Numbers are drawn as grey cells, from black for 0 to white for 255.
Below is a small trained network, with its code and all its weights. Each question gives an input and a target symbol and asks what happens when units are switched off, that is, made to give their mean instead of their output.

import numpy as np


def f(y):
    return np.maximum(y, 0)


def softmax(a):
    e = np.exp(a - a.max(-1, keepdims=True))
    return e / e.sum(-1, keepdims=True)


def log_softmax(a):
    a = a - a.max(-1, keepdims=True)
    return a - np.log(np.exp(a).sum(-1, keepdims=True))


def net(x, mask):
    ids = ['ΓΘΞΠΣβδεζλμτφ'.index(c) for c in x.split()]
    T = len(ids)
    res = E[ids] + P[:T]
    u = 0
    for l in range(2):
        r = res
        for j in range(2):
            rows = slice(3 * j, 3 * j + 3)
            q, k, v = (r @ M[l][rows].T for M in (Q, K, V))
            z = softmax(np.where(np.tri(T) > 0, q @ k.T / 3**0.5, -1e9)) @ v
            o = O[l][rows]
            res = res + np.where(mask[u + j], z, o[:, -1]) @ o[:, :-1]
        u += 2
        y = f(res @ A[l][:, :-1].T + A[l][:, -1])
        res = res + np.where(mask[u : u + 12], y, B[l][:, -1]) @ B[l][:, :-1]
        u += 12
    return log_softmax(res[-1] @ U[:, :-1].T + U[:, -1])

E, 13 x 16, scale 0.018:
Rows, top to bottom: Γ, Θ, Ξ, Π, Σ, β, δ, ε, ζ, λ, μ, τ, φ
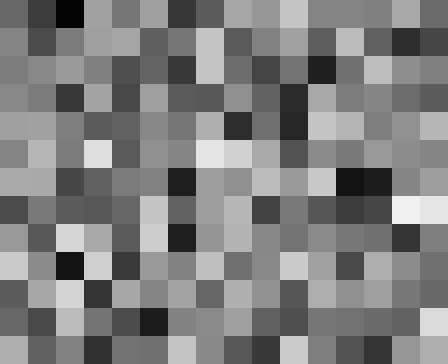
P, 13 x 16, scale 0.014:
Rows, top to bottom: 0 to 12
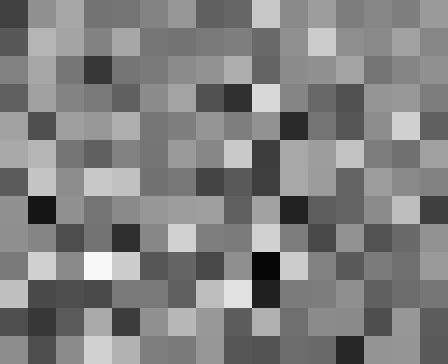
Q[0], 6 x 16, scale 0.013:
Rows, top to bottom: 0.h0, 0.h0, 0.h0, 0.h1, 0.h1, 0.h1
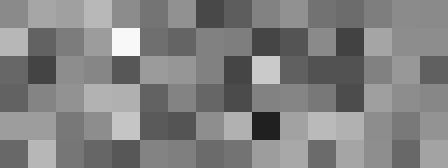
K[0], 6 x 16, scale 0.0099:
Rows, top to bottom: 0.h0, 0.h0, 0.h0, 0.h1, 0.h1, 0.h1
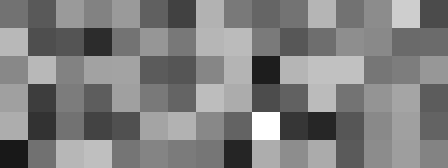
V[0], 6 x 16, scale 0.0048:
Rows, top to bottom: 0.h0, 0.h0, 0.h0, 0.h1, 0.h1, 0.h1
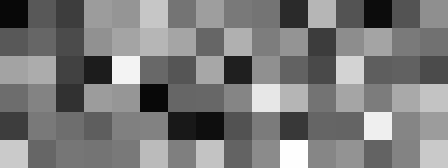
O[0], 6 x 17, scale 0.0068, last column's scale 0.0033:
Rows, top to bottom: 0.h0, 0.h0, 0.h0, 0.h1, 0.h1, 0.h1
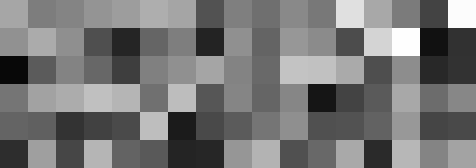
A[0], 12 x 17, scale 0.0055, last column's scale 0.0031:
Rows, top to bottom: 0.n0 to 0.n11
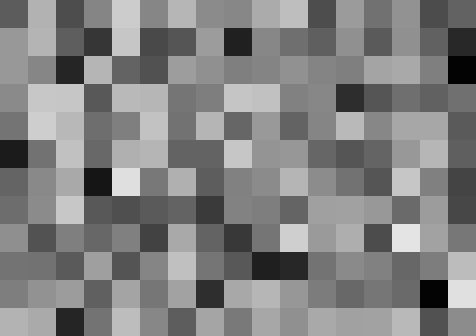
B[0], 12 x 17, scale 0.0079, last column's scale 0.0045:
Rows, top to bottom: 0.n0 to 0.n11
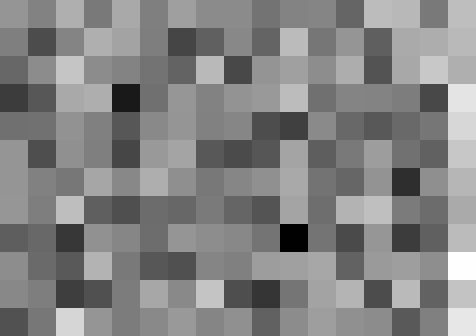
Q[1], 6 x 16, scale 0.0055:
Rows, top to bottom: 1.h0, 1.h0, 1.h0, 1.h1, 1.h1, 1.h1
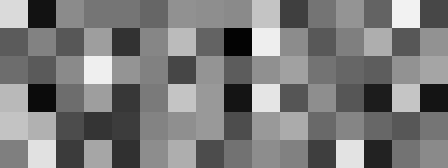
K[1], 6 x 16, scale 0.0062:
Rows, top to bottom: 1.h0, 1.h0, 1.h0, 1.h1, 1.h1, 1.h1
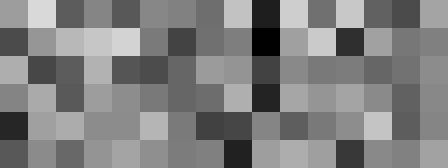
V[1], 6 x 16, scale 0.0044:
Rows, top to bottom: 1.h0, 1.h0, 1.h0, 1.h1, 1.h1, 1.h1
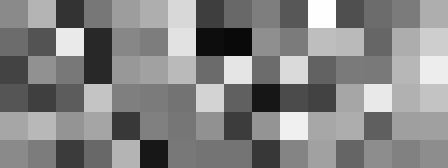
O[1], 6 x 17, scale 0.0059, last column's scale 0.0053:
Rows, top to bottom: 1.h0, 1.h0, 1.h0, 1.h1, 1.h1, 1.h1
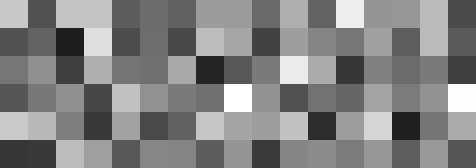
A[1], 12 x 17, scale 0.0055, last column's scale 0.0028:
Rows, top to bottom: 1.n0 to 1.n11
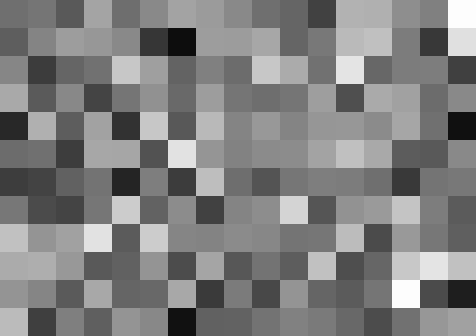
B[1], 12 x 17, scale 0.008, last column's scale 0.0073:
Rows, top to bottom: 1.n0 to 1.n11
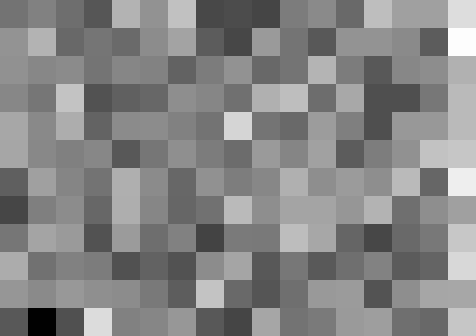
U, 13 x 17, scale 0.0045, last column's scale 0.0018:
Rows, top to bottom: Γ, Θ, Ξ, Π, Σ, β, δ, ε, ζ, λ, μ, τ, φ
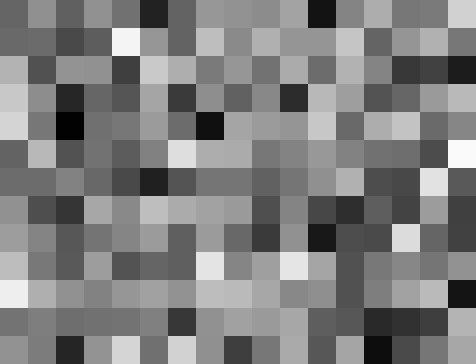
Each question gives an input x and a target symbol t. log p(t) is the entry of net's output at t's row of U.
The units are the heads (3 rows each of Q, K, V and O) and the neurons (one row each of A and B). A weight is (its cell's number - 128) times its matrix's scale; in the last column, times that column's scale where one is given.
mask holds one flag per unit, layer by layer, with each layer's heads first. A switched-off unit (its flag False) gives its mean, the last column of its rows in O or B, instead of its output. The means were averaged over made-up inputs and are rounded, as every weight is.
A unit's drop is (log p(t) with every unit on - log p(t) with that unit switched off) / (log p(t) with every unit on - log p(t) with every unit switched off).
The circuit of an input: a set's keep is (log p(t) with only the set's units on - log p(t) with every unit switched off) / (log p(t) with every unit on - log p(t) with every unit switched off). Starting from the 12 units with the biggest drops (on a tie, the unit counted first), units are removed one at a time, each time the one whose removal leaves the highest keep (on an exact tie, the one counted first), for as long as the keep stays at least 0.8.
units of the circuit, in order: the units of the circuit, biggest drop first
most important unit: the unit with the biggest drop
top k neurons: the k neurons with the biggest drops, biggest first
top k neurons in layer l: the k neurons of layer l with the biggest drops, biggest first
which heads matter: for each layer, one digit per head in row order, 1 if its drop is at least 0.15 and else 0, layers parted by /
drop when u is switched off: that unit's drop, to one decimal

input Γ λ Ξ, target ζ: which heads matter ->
11 / 00
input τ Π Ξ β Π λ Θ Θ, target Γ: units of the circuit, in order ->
(1.h1, 0.h1)
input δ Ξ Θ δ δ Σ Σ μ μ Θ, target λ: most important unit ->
0.h1
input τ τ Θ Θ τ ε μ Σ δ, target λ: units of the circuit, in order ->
(0.h1, 0.n3, 1.h0)
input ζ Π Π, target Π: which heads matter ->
11 / 11
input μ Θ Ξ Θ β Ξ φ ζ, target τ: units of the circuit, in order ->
(0.h0, 1.h0, 1.n3)
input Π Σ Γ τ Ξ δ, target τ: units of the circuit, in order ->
(0.n3, 1.n0, 0.h1)
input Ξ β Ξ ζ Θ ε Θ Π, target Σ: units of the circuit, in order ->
(1.h0, 0.h0)
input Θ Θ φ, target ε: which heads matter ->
01 / 00
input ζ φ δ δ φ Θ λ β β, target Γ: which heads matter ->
11 / 01
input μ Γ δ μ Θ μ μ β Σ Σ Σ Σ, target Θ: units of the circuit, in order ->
(1.n6, 0.h0, 1.h0)
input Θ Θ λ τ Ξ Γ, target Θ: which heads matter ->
00 / 00
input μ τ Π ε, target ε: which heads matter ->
10 / 00
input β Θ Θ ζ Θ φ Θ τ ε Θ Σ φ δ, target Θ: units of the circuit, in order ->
(0.h0, 1.n6, 0.h1)
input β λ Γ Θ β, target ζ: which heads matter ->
11 / 00
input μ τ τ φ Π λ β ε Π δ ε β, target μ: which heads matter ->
00 / 00
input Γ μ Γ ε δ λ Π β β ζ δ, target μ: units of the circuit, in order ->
(0.h1)
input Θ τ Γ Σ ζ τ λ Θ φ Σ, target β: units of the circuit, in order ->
(0.h0, 1.h0)
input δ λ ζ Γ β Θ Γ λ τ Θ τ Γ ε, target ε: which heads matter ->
10 / 01
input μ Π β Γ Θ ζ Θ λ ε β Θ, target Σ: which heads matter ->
10 / 00
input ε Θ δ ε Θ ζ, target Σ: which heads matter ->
11 / 10
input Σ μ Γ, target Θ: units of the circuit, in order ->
(0.h0, 1.n6, 1.n7)
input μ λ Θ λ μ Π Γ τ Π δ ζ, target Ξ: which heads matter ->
11 / 10
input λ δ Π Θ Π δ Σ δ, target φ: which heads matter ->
11 / 01
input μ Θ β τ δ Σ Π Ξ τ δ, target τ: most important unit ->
1.h0
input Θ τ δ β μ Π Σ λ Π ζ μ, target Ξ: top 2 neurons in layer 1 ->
(1.n3, 1.n6)
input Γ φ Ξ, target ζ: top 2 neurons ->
(1.n10, 0.n8)
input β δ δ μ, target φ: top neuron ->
(0.n10)
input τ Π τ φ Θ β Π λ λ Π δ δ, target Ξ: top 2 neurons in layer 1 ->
(1.n11, 1.n3)
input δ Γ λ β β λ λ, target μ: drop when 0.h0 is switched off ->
0.1
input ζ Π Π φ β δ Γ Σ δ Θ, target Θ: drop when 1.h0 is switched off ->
0.3
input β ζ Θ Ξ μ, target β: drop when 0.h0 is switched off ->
0.2
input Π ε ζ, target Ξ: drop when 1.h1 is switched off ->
-0.1
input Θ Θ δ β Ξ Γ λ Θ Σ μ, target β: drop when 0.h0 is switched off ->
0.3
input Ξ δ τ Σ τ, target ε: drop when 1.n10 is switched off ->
0.0
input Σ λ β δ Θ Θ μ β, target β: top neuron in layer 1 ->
(1.n1)
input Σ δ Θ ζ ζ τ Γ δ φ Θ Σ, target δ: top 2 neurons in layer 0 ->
(0.n10, 0.n4)
